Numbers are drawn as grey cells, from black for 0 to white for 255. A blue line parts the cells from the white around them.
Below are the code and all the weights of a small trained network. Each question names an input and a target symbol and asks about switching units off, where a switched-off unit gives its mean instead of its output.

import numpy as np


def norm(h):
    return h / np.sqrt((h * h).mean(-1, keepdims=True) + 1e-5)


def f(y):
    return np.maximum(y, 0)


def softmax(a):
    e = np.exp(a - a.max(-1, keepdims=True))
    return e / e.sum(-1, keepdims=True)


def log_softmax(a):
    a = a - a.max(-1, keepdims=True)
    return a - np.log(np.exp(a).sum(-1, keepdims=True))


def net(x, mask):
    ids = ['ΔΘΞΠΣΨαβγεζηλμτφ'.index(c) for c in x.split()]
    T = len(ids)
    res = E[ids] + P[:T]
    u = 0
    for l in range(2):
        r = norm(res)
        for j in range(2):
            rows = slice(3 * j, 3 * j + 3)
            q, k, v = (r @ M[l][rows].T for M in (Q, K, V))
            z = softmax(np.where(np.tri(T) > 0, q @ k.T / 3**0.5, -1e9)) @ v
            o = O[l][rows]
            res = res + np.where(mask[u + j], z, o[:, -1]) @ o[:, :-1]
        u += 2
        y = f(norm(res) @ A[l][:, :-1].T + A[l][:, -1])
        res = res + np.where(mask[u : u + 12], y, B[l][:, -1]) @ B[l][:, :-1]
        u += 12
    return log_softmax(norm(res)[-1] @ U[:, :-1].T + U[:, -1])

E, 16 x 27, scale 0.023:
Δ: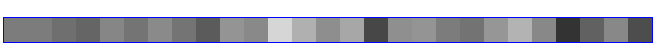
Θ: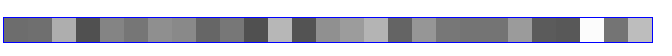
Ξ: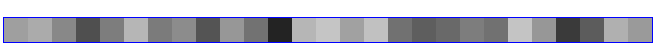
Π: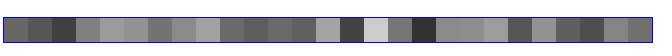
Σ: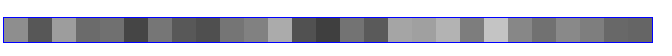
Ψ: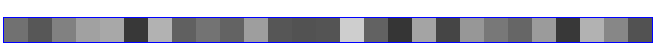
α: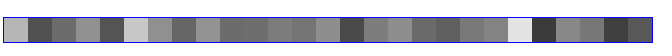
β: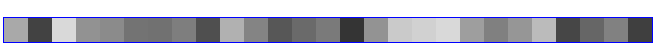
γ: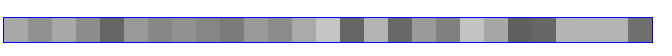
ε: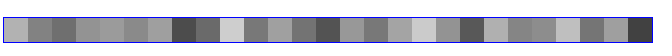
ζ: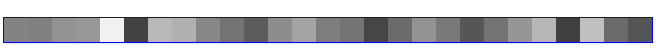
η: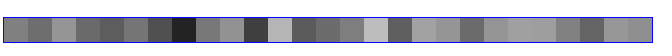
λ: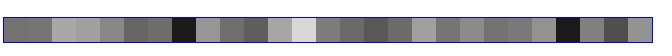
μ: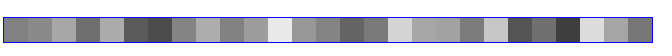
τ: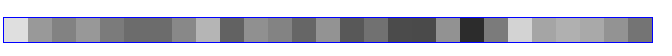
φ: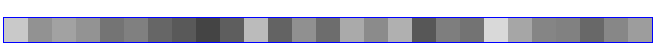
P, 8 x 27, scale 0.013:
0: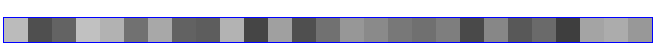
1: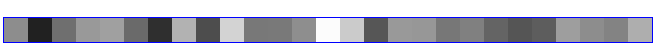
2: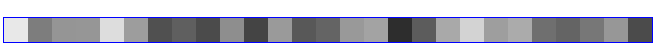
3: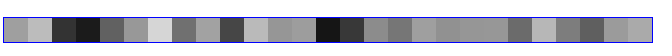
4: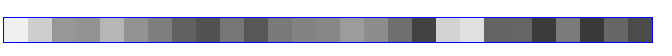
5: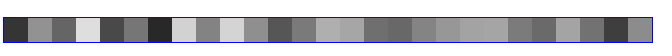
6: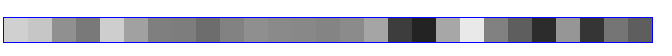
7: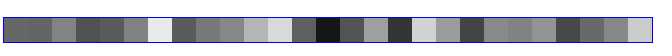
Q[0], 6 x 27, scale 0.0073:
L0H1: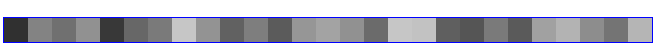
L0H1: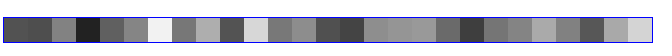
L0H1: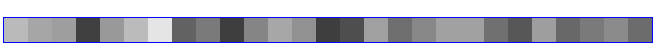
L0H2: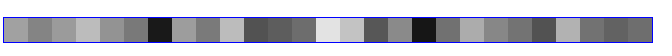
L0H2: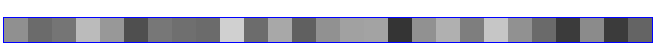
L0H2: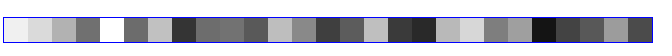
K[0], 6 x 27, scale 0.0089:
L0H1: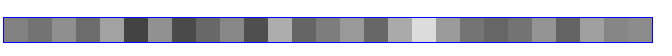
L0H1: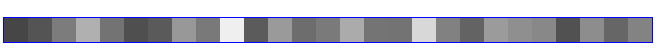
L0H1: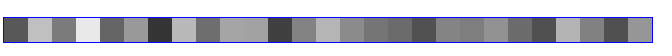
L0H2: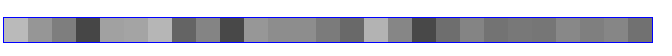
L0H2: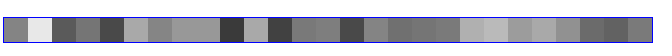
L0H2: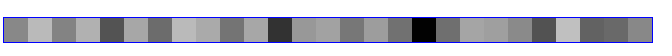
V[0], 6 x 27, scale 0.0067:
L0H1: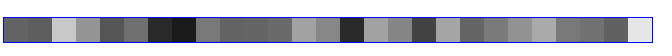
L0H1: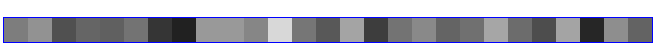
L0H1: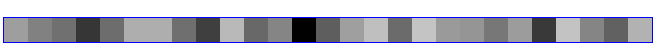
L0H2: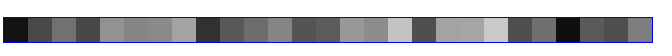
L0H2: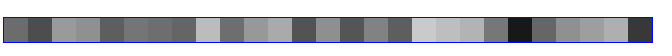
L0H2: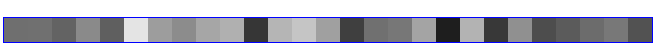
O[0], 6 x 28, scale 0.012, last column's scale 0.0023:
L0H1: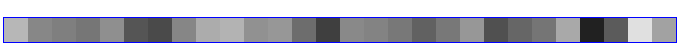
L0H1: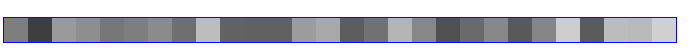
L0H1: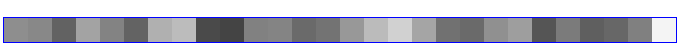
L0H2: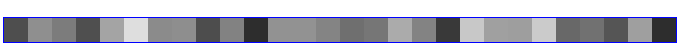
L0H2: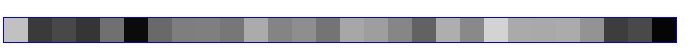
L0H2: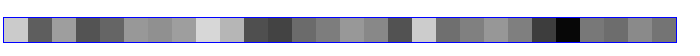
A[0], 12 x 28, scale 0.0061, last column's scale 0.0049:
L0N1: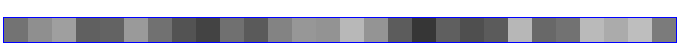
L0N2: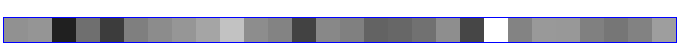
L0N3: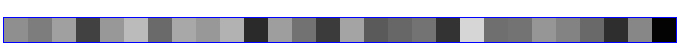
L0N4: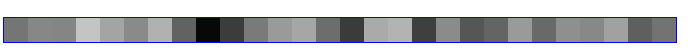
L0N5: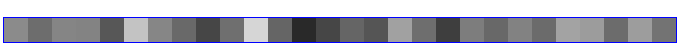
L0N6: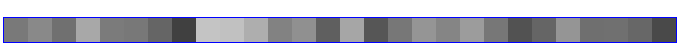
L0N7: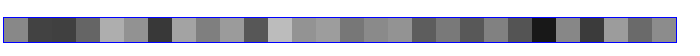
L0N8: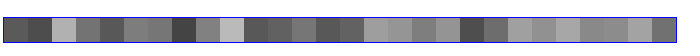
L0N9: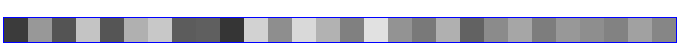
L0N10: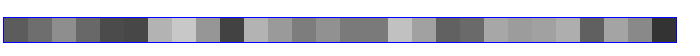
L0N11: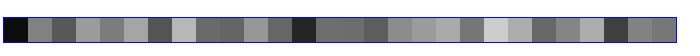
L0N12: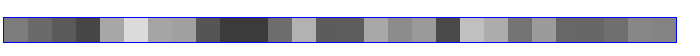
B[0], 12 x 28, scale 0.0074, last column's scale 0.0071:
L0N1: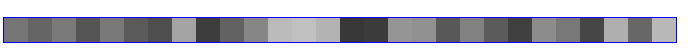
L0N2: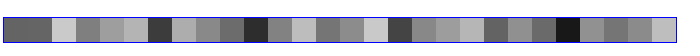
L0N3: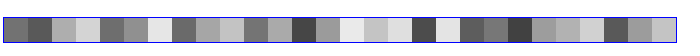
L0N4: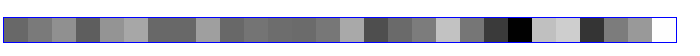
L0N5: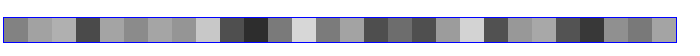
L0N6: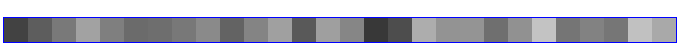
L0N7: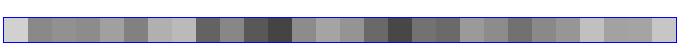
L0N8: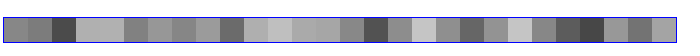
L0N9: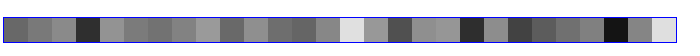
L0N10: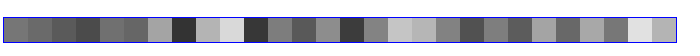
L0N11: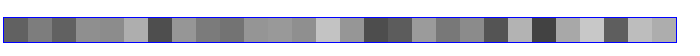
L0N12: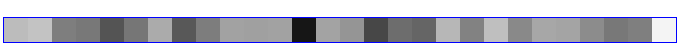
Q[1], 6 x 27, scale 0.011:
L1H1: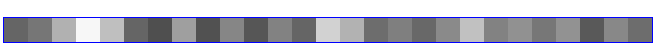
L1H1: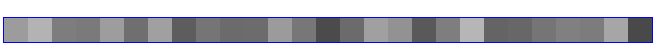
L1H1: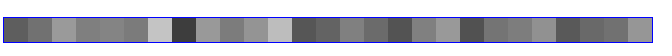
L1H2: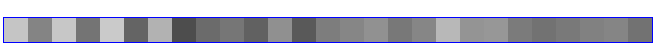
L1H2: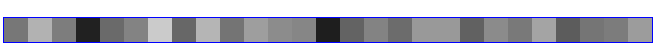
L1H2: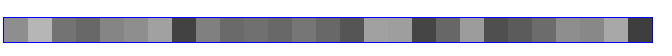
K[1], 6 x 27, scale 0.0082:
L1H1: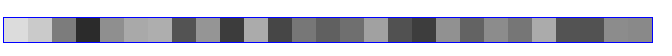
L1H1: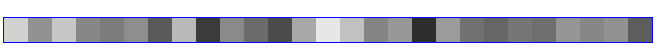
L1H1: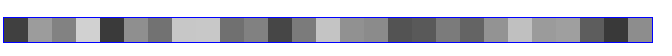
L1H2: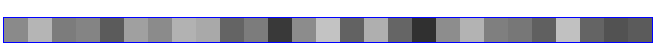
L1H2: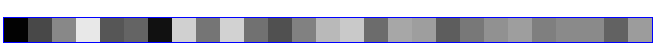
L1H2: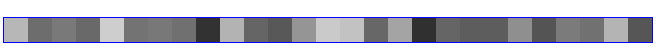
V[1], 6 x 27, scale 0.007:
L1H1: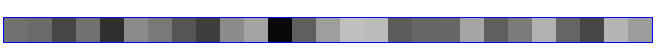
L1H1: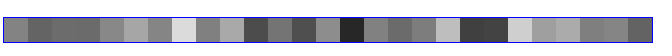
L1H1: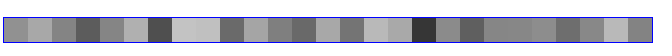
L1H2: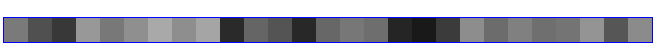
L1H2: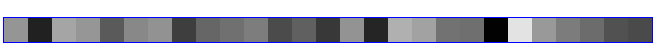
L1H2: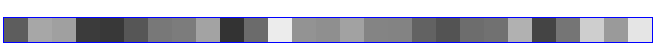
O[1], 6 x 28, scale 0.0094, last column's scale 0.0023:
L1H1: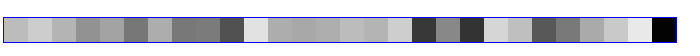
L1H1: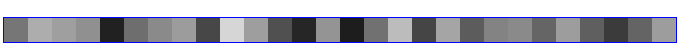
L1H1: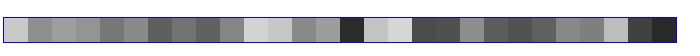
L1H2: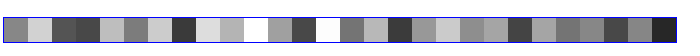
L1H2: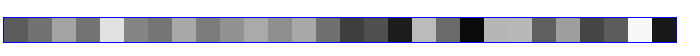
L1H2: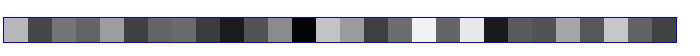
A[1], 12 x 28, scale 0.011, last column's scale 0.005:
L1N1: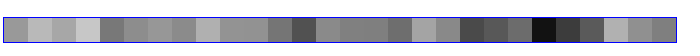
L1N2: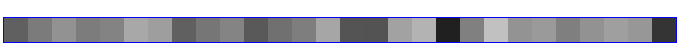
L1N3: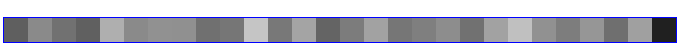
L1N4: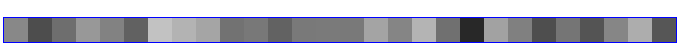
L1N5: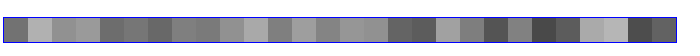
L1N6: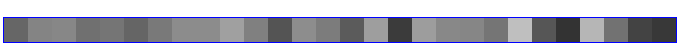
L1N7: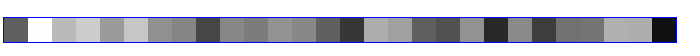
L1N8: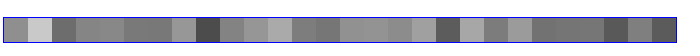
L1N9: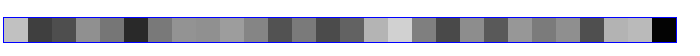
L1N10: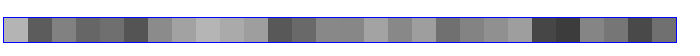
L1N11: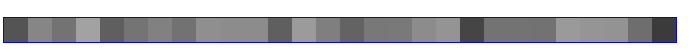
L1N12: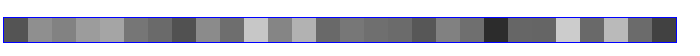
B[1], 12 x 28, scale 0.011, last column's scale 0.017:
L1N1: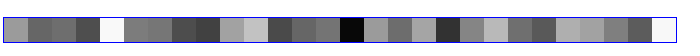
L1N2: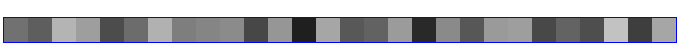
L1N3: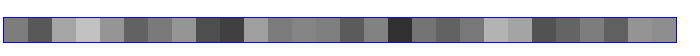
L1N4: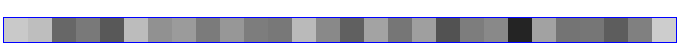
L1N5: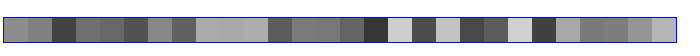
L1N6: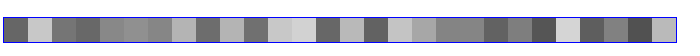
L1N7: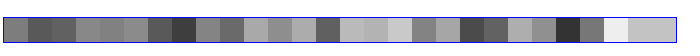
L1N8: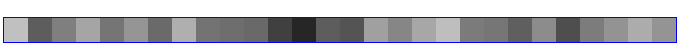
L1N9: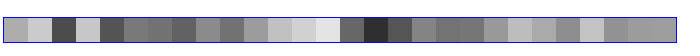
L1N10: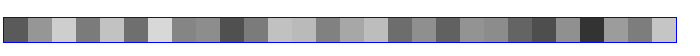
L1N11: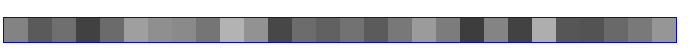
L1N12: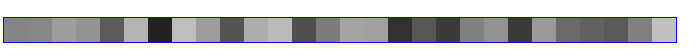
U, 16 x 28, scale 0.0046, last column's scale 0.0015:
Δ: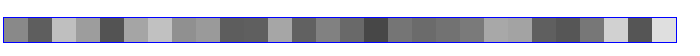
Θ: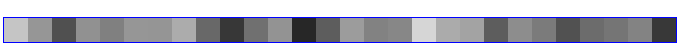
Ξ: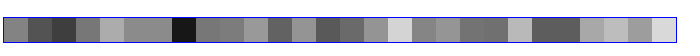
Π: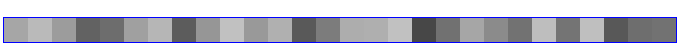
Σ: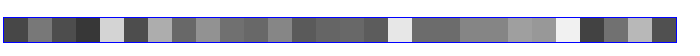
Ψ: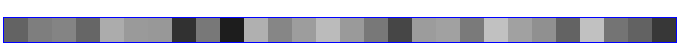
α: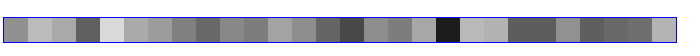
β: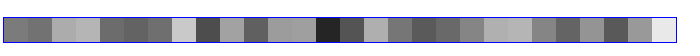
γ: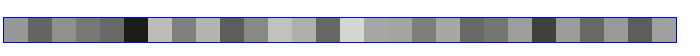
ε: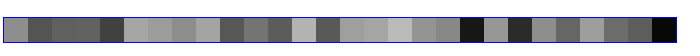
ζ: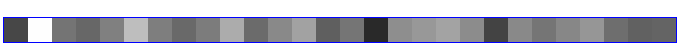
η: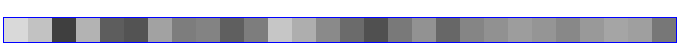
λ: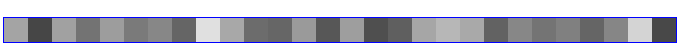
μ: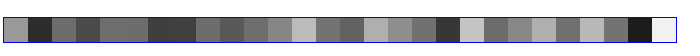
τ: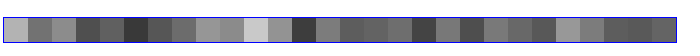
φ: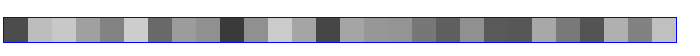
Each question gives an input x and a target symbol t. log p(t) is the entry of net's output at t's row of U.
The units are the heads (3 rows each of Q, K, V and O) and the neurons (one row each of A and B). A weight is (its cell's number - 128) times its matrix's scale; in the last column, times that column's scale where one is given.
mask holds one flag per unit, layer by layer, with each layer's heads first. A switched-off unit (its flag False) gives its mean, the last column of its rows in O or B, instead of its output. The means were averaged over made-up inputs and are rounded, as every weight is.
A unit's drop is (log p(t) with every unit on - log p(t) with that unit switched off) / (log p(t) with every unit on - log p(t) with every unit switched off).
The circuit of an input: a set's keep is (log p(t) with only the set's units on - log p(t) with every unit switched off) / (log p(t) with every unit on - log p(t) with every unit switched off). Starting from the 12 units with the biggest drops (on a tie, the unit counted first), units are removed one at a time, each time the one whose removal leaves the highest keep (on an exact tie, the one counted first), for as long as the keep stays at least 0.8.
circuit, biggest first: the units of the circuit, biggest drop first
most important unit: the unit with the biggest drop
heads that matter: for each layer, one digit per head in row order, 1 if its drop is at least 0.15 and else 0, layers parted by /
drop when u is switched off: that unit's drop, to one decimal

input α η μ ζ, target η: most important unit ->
L1N9
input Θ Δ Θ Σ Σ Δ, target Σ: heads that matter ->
11 / 00
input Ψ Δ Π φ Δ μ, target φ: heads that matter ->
01 / 00
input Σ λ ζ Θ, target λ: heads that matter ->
10 / 00
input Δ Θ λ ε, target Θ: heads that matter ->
10 / 00
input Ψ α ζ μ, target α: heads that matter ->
01 / 00
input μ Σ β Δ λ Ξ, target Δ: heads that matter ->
00 / 00
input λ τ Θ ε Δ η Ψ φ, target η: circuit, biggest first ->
L0H1; L1N9
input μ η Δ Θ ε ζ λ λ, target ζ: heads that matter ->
10 / 00
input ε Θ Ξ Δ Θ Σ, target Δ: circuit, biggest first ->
L0H1; L1N2
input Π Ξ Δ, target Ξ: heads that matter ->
01 / 00
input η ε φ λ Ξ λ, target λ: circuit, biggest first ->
L0H1; L0H2
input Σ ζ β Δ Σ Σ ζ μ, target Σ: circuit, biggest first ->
L0H2; L0H1
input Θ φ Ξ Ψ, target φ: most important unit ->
L0H2
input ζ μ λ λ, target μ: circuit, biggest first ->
L0H2; L1H2
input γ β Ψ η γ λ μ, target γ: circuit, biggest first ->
L0H2; L1N10
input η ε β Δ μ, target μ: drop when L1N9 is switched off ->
0.0
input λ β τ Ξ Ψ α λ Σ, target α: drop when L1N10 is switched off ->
0.1
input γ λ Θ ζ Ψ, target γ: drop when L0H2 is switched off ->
0.4
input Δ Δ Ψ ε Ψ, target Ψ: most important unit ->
L0H1
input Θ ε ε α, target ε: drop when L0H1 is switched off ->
0.3
